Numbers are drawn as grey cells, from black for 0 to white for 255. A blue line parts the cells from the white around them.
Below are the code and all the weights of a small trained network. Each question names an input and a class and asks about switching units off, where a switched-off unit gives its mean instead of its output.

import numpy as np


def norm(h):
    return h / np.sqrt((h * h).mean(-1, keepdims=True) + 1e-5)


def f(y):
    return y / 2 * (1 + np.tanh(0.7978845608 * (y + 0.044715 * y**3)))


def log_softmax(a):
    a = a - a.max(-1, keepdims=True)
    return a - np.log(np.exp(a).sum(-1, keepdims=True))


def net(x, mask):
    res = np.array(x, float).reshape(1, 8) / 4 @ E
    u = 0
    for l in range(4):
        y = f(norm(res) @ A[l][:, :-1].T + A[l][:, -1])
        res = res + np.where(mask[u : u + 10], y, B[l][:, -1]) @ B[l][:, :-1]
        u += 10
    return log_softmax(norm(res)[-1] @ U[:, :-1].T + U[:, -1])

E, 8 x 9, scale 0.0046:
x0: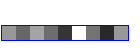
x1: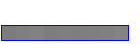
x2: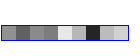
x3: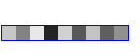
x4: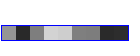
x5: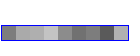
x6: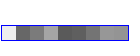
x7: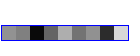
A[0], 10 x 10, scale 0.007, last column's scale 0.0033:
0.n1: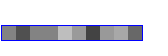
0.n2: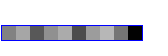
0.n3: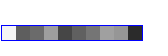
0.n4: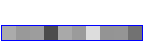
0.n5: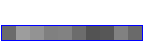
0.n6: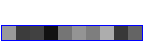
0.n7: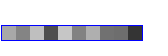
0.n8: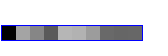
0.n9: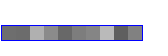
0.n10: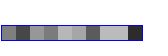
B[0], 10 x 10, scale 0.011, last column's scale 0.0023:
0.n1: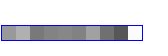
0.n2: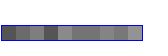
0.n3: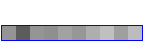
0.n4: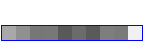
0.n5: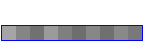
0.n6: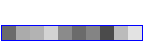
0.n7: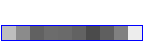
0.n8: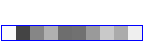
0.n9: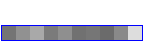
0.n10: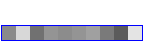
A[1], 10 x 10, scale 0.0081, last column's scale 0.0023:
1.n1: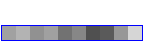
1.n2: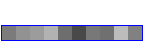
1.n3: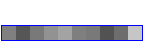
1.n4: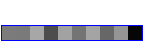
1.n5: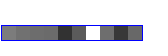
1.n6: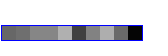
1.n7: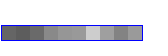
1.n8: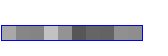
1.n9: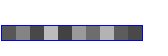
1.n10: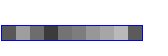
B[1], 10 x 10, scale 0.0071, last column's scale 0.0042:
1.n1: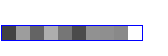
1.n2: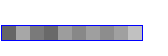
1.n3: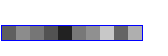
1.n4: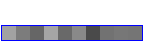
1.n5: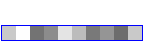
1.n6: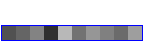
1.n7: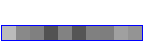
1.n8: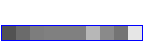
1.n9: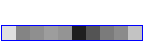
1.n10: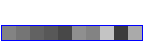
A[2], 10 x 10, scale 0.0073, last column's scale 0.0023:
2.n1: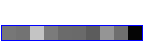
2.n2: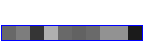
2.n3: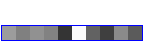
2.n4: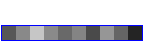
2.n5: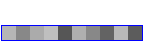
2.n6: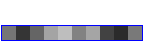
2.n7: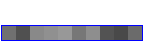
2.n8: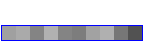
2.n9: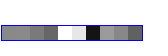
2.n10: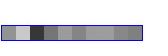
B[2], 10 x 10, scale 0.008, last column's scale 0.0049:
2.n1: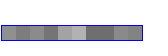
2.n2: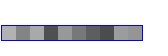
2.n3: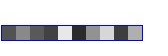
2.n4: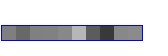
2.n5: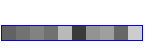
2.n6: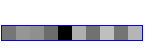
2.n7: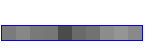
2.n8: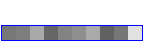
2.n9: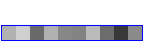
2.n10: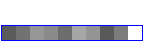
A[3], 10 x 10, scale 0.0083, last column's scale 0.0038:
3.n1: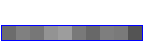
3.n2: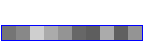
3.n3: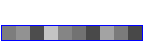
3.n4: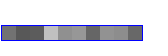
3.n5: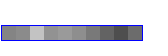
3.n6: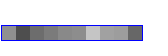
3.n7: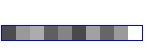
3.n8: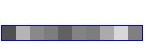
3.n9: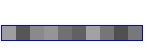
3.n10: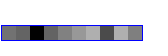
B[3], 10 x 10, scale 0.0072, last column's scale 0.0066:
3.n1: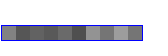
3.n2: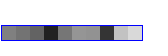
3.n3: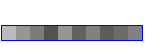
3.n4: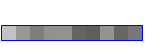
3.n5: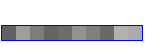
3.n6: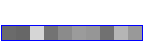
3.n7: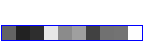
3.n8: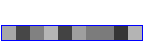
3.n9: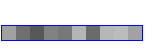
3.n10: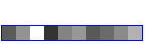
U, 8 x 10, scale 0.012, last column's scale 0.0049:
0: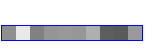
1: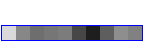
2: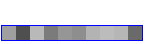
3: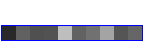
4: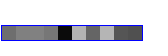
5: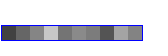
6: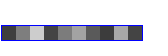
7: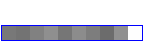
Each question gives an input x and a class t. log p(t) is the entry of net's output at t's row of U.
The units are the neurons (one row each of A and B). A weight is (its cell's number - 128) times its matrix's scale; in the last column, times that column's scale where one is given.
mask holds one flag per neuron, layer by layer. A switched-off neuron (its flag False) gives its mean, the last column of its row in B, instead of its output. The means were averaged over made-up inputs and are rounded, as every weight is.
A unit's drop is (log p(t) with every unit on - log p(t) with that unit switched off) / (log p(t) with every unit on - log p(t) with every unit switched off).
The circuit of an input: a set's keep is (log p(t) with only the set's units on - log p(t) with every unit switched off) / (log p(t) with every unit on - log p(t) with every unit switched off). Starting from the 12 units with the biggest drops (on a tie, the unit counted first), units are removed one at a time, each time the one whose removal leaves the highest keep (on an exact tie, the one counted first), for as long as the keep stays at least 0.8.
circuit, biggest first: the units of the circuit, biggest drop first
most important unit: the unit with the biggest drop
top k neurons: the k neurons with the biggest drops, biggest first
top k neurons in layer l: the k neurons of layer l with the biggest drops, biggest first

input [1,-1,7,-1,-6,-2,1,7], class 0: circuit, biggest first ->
(2.n9)
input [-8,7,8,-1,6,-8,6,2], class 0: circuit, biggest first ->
(0.n10; 2.n9)
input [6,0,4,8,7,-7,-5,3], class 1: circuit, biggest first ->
(0.n7; 0.n4)
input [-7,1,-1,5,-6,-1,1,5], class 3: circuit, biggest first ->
(0.n2; 3.n7)
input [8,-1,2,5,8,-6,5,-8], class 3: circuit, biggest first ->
(2.n3; 0.n8)
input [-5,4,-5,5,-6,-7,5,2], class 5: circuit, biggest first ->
(0.n6; 3.n7)
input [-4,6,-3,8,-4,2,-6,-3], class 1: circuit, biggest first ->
(0.n7; 0.n4)
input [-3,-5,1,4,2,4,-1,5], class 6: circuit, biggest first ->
(3.n10; 1.n9; 0.n6; 2.n10)
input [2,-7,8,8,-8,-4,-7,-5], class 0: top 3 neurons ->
(0.n10; 2.n9; 1.n3)
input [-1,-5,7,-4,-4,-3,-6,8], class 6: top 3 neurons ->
(3.n10; 1.n5; 2.n10)
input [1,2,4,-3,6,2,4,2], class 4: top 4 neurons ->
(2.n6; 0.n8; 1.n5; 0.n6)
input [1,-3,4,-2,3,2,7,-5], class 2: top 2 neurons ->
(0.n3; 1.n5)
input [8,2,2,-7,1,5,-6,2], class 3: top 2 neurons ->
(2.n3; 2.n5)
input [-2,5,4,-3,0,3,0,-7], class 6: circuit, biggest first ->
(3.n2)
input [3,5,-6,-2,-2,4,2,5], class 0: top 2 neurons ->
(1.n5; 0.n6)
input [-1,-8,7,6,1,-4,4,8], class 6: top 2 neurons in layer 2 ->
(2.n10; 2.n3)
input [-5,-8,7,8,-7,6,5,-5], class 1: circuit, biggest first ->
(0.n4; 0.n7)
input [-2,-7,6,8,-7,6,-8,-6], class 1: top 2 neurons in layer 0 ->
(0.n7; 0.n4)
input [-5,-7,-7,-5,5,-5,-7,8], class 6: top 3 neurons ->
(3.n10; 0.n1; 0.n10)
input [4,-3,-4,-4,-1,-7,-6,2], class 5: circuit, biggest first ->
(0.n6)
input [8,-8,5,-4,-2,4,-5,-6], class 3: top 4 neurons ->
(2.n3; 2.n5; 1.n5; 0.n6)
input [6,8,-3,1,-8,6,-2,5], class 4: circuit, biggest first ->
(1.n10; 3.n8)
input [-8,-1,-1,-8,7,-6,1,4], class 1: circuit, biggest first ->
(1.n9; 2.n2)
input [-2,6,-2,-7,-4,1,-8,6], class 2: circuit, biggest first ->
(0.n8; 3.n7)
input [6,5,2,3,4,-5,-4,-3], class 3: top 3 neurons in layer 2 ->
(2.n5; 2.n3; 2.n10)
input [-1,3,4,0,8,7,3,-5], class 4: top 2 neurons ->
(2.n6; 0.n6)
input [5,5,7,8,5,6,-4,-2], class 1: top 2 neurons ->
(0.n7; 1.n5)
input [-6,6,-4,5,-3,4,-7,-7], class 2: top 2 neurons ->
(0.n8; 0.n6)
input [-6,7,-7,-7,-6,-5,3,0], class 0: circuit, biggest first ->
(1.n5)
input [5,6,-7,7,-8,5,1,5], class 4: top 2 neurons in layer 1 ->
(1.n10; 1.n9)
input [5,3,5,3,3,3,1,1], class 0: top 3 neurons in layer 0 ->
(0.n10; 0.n1; 0.n6)
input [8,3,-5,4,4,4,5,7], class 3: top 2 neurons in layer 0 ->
(0.n8; 0.n6)
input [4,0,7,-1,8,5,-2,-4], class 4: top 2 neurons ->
(2.n6; 1.n5)
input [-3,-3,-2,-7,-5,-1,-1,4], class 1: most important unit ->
1.n9
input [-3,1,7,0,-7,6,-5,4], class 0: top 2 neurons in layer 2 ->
(2.n9; 2.n6)
